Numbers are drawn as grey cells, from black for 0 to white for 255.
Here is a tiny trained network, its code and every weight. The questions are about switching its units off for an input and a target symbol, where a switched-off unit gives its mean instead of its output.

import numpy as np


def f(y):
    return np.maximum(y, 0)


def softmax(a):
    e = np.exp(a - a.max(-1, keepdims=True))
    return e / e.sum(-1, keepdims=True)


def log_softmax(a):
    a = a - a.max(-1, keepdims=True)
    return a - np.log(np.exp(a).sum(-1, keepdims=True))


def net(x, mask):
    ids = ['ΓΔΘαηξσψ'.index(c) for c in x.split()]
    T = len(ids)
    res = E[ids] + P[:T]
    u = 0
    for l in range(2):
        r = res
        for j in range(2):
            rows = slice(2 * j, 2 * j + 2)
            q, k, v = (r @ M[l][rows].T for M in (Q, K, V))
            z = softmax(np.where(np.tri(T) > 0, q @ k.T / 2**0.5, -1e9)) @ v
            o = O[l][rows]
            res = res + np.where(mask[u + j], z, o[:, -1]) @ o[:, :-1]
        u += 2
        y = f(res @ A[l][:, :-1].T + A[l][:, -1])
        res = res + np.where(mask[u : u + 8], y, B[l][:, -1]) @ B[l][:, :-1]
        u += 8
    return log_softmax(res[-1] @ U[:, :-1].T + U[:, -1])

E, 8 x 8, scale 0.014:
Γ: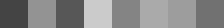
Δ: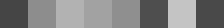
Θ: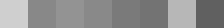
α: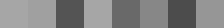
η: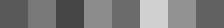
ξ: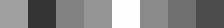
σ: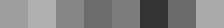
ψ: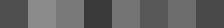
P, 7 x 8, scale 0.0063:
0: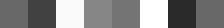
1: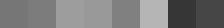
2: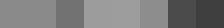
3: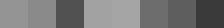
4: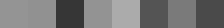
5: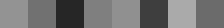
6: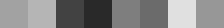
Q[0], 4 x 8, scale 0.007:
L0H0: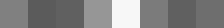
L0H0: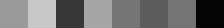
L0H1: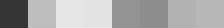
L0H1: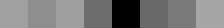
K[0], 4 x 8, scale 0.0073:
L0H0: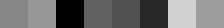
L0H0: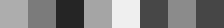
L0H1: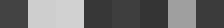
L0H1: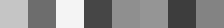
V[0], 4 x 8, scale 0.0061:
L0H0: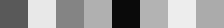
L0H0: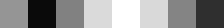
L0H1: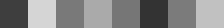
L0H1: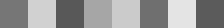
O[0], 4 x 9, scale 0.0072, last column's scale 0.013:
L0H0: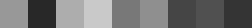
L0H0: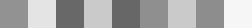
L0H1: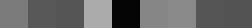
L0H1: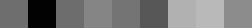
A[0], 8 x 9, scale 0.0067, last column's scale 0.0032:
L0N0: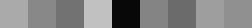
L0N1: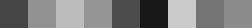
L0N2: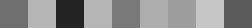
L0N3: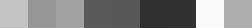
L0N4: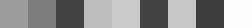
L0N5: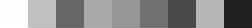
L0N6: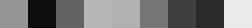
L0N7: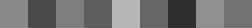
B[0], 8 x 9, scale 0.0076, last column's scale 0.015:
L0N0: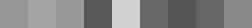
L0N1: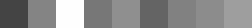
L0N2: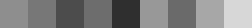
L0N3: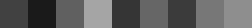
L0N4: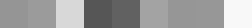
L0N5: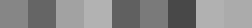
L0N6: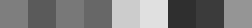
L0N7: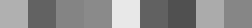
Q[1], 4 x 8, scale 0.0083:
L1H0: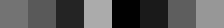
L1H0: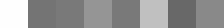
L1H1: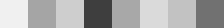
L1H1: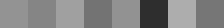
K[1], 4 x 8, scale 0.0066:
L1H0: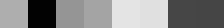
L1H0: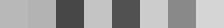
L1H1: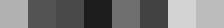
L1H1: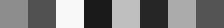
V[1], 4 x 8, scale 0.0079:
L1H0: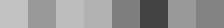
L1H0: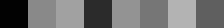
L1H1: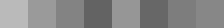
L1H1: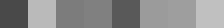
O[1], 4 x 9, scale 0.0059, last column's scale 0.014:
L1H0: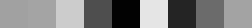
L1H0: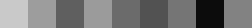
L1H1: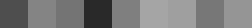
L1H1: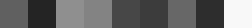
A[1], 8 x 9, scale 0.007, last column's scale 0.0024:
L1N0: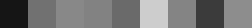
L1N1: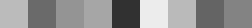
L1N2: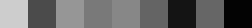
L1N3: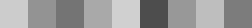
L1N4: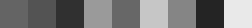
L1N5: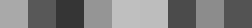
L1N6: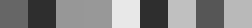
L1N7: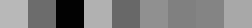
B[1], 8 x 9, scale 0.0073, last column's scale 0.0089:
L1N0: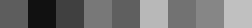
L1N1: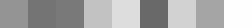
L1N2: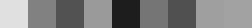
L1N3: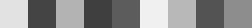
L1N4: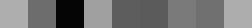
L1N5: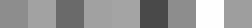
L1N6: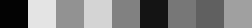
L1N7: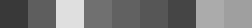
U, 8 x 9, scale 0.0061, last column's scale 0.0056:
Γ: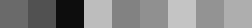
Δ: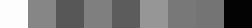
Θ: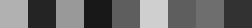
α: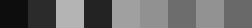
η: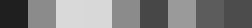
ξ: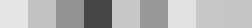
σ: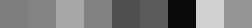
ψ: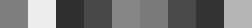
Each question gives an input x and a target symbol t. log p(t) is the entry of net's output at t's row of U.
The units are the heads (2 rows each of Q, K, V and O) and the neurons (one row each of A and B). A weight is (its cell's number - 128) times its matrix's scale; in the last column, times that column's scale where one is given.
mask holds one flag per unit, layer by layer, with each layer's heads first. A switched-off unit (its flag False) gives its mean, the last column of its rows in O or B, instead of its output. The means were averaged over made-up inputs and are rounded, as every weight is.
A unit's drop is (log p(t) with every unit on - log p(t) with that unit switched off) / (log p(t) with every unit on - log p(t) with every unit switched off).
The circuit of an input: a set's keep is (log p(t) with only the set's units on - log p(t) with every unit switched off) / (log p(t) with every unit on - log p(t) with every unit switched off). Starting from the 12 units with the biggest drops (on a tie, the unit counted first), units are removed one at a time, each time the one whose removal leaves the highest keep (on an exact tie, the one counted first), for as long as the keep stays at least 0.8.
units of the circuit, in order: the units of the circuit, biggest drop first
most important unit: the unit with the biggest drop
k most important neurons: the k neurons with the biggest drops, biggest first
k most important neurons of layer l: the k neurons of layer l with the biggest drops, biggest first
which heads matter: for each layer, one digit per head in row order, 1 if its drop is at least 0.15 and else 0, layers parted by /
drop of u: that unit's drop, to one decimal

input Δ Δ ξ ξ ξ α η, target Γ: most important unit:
L1H1
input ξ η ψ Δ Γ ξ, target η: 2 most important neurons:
[L1N6; L0N2]
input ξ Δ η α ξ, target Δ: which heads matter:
10 / 10
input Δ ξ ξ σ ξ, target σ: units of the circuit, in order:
[L0H0; L1N2; L0N7; L1N6]
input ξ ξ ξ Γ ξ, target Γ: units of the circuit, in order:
[L0H1; L0N1; L1N4]
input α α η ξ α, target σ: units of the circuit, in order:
[L0N2; L1N7; L0N5]
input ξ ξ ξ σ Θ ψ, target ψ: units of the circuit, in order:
[L1H0; L1N1; L0N5; L0H0]
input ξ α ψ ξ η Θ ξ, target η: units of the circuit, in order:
[L0N2; L0H0; L1N6]
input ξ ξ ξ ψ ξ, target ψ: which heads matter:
10 / 11
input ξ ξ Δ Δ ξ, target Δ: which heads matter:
00 / 10
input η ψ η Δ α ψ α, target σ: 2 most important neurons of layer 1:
[L1N7; L1N1]
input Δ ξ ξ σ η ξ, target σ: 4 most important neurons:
[L0N6; L1N2; L1N6; L0N7]
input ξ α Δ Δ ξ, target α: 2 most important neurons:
[L0N6; L0N2]
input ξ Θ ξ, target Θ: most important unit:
L1H0
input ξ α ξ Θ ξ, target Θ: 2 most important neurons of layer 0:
[L0N6; L0N4]
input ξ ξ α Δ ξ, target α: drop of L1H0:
0.9
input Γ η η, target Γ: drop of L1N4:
0.2
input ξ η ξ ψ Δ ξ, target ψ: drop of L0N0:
0.0
